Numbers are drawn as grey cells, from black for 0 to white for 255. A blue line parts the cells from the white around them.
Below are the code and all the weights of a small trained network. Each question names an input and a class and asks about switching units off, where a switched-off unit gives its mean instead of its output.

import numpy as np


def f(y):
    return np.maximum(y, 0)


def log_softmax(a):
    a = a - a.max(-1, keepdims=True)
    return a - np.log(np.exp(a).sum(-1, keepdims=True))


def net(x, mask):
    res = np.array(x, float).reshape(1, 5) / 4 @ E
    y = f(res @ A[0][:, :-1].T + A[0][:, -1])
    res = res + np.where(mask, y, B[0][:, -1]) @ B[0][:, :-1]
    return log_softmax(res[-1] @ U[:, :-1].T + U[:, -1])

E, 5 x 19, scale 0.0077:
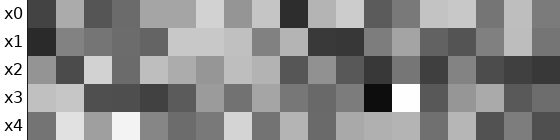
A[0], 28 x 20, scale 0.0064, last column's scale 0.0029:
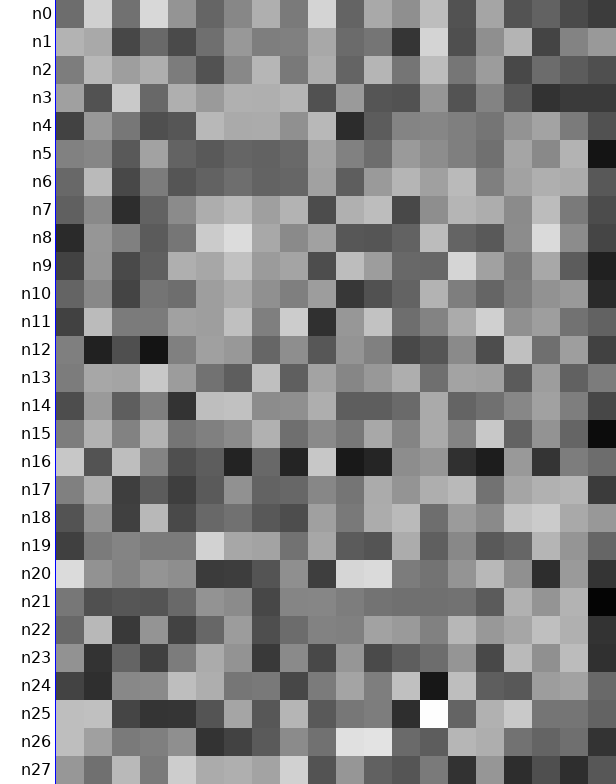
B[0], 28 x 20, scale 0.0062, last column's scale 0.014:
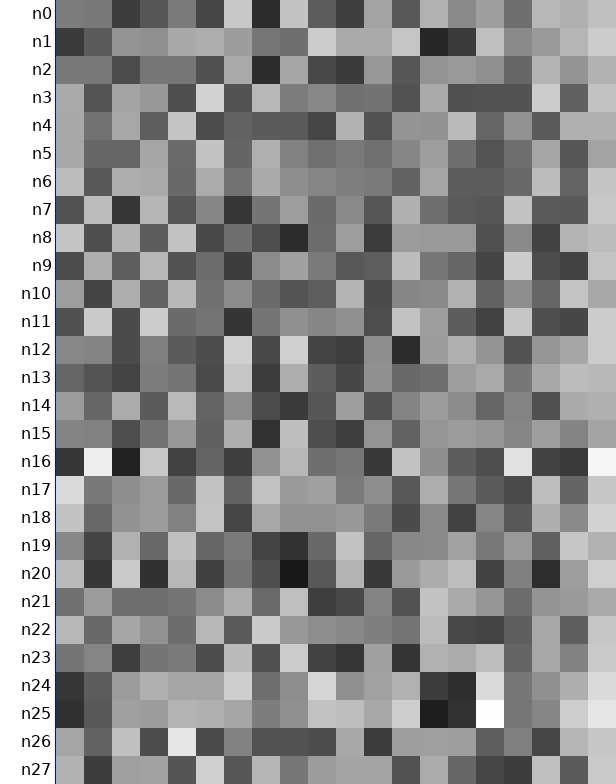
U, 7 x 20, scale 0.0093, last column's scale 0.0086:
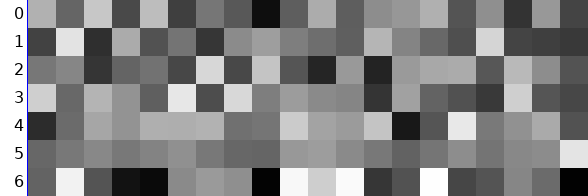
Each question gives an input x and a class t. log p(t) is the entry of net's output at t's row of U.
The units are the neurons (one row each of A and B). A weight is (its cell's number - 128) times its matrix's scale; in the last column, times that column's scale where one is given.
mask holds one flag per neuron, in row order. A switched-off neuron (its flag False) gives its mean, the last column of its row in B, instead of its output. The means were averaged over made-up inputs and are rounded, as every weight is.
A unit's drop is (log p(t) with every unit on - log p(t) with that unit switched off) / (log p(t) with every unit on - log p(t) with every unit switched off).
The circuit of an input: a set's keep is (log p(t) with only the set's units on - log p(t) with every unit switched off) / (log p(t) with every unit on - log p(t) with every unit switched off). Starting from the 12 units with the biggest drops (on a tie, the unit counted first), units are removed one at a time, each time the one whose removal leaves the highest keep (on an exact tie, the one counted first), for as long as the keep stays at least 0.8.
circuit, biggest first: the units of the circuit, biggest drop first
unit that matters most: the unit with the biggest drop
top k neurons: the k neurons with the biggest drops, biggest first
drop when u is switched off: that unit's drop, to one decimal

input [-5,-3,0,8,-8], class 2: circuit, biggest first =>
[n23]
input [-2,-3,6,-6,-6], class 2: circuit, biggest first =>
[n12 n23]
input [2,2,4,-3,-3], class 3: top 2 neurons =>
[n25 n27]
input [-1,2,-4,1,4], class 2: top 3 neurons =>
[n0 n27 n3]
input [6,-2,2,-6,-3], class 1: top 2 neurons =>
[n9 n25]
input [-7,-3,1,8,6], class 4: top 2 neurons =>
[n1 n25]
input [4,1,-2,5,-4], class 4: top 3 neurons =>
[n25 n16 n1]
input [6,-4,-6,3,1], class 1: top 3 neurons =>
[n11 n7 n9]
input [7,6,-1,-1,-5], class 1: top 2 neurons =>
[n7 n9]
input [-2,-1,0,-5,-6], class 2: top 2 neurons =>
[n25 n23]
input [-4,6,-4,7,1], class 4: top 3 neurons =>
[n25 n1 n20]
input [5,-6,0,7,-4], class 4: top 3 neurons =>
[n25 n1 n8]
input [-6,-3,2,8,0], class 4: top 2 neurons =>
[n25 n1]
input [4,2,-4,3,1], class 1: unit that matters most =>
n7
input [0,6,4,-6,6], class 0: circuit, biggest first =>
[n19 n8]
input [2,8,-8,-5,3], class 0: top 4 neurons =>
[n19 n8 n4 n14]
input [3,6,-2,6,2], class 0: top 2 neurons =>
[n8 n14]
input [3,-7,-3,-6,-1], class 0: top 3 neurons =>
[n20 n26 n25]
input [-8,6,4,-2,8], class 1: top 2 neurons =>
[n16 n12]
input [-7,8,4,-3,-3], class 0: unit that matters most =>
n19
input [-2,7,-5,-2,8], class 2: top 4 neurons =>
[n0 n13 n2 n20]
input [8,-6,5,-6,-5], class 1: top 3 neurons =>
[n9 n11 n7]
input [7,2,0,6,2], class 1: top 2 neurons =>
[n11 n7]
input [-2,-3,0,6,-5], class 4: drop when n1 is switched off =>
0.5
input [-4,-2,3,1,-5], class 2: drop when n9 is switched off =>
0.2
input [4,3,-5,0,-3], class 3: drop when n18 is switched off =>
0.1
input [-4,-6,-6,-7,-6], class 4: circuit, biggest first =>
[n24]
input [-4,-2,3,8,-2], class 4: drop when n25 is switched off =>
0.3
